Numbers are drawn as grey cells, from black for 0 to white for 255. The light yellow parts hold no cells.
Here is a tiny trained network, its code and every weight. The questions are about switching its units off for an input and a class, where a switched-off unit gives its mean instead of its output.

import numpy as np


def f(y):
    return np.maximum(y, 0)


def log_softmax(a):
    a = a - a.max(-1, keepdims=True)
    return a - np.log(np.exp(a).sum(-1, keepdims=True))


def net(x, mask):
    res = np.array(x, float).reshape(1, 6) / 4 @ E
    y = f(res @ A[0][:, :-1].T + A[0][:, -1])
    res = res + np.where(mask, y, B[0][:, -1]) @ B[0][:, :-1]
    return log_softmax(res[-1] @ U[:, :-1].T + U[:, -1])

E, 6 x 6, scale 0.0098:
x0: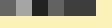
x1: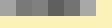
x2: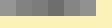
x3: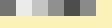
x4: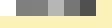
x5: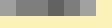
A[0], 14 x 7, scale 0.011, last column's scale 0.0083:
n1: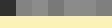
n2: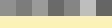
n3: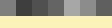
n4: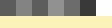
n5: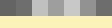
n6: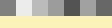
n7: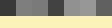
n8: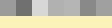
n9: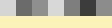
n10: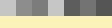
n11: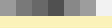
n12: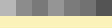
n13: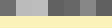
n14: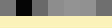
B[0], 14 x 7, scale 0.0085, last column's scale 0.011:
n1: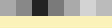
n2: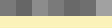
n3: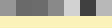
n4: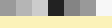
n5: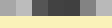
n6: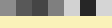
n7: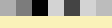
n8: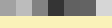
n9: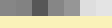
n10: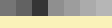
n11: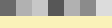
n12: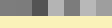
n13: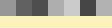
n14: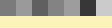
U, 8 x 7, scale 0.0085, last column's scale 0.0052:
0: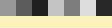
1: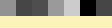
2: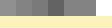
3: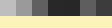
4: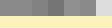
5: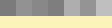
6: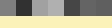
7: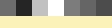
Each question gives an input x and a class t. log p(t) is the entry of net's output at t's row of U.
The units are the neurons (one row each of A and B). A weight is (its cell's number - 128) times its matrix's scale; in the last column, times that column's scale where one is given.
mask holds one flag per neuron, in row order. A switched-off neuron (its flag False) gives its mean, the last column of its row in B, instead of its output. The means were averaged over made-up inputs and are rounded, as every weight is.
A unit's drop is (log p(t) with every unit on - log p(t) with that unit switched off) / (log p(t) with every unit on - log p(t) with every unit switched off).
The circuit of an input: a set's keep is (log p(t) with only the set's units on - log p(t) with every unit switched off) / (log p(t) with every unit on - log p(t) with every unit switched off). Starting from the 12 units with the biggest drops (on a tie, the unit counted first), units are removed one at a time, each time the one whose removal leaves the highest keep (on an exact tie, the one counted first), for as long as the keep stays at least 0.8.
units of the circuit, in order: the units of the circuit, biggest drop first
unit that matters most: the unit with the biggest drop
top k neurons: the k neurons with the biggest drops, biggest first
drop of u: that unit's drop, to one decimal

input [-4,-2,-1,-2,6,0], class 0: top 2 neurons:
(n9; n4)
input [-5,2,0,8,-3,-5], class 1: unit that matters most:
n6
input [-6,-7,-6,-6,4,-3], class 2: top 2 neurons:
(n9; n6)
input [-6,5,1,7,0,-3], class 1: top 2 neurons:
(n6; n13)
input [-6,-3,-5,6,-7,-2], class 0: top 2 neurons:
(n1; n7)
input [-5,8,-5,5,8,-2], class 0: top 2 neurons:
(n9; n10)
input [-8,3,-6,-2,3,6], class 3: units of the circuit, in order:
(n8; n5)
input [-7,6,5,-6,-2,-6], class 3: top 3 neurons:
(n5; n8; n6)
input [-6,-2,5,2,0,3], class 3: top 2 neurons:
(n8; n5)
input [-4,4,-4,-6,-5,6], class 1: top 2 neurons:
(n3; n14)
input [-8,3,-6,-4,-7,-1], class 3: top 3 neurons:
(n5; n8; n9)
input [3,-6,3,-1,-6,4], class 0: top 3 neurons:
(n7; n1; n8)
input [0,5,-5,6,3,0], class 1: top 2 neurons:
(n6; n13)
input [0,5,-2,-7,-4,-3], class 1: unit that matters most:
n3
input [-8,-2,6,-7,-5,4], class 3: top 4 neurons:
(n5; n8; n6; n13)
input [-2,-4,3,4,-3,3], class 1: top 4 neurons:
(n6; n13; n4; n9)
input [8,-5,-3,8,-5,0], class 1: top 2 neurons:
(n6; n13)
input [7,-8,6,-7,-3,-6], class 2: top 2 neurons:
(n4; n6)
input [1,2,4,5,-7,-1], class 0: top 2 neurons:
(n7; n1)
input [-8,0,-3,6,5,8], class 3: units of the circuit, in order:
(n8)
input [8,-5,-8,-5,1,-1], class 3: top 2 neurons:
(n4; n6)
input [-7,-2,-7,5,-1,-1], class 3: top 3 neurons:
(n5; n8; n3)
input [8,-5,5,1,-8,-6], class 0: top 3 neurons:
(n7; n1; n8)
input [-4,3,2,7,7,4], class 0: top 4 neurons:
(n9; n10; n12; n4)
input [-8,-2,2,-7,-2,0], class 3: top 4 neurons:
(n5; n8; n6; n13)
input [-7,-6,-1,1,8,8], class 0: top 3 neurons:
(n9; n10; n4)
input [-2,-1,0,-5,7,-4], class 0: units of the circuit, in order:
(n9)
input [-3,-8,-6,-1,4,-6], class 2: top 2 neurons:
(n9; n7)
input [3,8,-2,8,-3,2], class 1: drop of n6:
0.4
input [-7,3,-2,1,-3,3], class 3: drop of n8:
0.3
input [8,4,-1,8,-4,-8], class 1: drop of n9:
0.1
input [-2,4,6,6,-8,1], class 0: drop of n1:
0.1
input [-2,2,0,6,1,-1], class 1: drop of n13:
0.1
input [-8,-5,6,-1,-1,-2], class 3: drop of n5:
0.3
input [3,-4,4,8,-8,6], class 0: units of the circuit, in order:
(n7)
